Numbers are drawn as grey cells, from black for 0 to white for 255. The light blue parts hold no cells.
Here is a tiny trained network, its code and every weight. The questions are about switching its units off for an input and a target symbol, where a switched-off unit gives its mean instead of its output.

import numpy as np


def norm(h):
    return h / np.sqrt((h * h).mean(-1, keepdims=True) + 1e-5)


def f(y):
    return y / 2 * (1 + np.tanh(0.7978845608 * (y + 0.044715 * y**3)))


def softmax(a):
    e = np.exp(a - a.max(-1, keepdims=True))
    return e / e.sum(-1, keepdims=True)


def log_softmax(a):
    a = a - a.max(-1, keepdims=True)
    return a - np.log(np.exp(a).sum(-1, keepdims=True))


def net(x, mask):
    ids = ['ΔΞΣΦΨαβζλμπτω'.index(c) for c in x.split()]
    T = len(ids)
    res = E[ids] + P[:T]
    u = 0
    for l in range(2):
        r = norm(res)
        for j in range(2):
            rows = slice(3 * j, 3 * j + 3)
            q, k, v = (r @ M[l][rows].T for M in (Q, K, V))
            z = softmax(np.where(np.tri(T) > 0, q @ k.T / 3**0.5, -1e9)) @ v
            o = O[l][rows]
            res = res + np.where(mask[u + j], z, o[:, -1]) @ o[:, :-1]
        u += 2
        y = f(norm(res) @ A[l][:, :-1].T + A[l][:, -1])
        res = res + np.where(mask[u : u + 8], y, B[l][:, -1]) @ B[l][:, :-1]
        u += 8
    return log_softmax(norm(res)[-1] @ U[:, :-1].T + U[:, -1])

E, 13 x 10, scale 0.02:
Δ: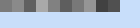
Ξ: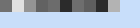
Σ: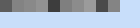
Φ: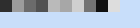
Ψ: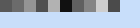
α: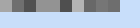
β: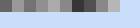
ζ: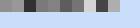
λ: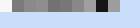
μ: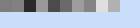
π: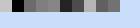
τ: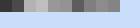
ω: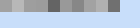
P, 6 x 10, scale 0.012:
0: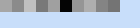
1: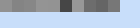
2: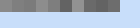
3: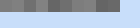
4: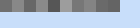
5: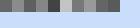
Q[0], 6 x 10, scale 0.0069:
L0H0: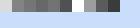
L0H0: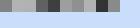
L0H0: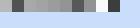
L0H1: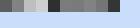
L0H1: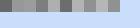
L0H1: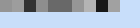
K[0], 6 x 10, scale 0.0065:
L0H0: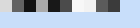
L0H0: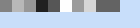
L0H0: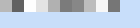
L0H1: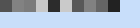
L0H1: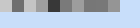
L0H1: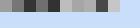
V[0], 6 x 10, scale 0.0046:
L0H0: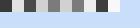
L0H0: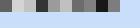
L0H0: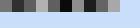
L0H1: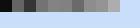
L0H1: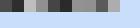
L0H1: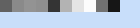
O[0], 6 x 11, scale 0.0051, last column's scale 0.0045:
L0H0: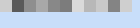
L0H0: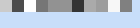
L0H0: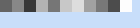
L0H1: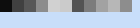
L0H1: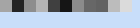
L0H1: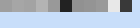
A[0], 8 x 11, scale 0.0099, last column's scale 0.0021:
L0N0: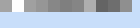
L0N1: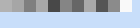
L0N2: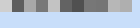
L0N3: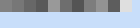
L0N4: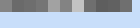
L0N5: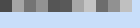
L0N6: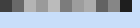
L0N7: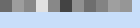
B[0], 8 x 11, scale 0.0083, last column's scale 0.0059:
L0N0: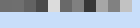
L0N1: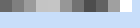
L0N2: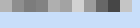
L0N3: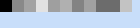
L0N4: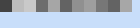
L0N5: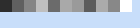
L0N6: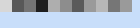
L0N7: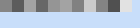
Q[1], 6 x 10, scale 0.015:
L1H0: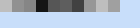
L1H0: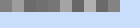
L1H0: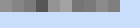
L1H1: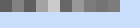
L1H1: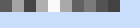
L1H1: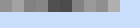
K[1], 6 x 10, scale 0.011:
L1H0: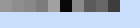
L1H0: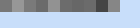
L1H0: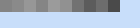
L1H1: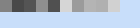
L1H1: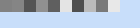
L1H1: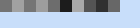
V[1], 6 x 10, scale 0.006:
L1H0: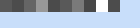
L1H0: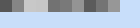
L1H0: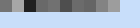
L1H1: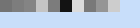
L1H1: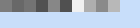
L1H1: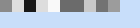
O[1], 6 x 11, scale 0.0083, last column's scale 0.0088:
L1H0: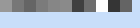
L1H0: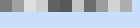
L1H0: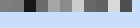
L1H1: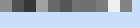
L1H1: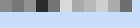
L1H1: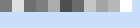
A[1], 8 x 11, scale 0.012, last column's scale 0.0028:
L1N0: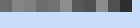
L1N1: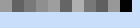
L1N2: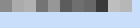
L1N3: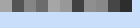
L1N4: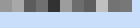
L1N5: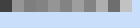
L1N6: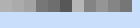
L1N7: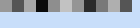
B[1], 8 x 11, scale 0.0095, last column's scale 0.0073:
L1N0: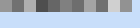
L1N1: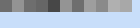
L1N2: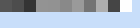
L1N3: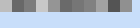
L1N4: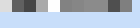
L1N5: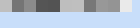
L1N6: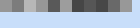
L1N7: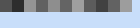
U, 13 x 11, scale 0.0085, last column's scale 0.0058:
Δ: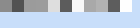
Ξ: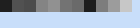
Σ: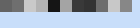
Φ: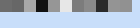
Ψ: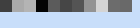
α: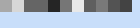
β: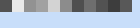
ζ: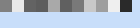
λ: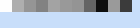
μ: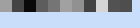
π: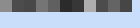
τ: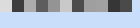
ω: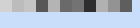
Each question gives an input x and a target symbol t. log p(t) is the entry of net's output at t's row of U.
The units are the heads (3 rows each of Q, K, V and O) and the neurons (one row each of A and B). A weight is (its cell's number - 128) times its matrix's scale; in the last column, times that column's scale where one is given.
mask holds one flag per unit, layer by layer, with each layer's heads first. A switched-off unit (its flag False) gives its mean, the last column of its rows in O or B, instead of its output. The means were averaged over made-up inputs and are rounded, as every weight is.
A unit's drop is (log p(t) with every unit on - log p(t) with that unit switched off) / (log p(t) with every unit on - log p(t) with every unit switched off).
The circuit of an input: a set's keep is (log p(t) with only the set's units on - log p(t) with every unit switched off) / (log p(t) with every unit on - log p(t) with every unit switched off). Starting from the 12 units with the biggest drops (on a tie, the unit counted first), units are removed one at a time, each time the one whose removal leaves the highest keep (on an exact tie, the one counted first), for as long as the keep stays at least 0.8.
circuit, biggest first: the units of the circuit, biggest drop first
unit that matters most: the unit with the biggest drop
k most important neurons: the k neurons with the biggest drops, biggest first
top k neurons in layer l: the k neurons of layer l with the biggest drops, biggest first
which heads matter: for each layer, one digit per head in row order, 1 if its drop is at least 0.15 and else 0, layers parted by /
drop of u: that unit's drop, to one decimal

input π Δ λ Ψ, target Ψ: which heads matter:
10 / 00
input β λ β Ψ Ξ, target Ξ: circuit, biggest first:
[L1N2]
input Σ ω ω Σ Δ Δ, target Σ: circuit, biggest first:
[L1H1 L1N2 L1H0]
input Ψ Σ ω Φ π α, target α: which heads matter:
10 / 00
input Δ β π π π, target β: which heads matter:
10 / 01
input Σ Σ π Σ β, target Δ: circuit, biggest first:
[L0H0 L0N2]
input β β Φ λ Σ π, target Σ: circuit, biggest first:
[L1H1 L1H0 L1N2 L0H0]
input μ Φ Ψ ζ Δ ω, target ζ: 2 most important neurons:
[L0N0 L0N1]
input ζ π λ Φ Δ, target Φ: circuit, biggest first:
[L1H1 L0N6 L1H0]
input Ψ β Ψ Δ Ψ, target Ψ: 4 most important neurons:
[L0N1 L0N2 L1N5 L1N0]
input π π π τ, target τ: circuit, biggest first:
[L0N6 L1H0]
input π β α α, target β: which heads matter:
00 / 01
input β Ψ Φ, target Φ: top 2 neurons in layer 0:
[L0N6 L0N1]
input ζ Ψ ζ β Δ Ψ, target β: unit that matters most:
L0N3
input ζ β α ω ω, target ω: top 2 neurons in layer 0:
[L0N0 L0N3]
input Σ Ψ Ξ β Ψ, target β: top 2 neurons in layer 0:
[L0N3 L0N5]
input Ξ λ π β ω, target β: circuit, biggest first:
[L1H1 L0N1]
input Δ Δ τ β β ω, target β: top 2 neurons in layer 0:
[L0N1 L0N5]
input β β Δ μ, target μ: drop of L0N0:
-0.1
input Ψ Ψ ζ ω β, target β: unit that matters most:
L1H1
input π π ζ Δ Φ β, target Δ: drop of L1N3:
-0.1
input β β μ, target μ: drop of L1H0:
0.3
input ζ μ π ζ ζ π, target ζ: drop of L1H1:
0.4
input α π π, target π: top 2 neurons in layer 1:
[L1N2 L1N1]
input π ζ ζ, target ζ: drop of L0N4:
0.0
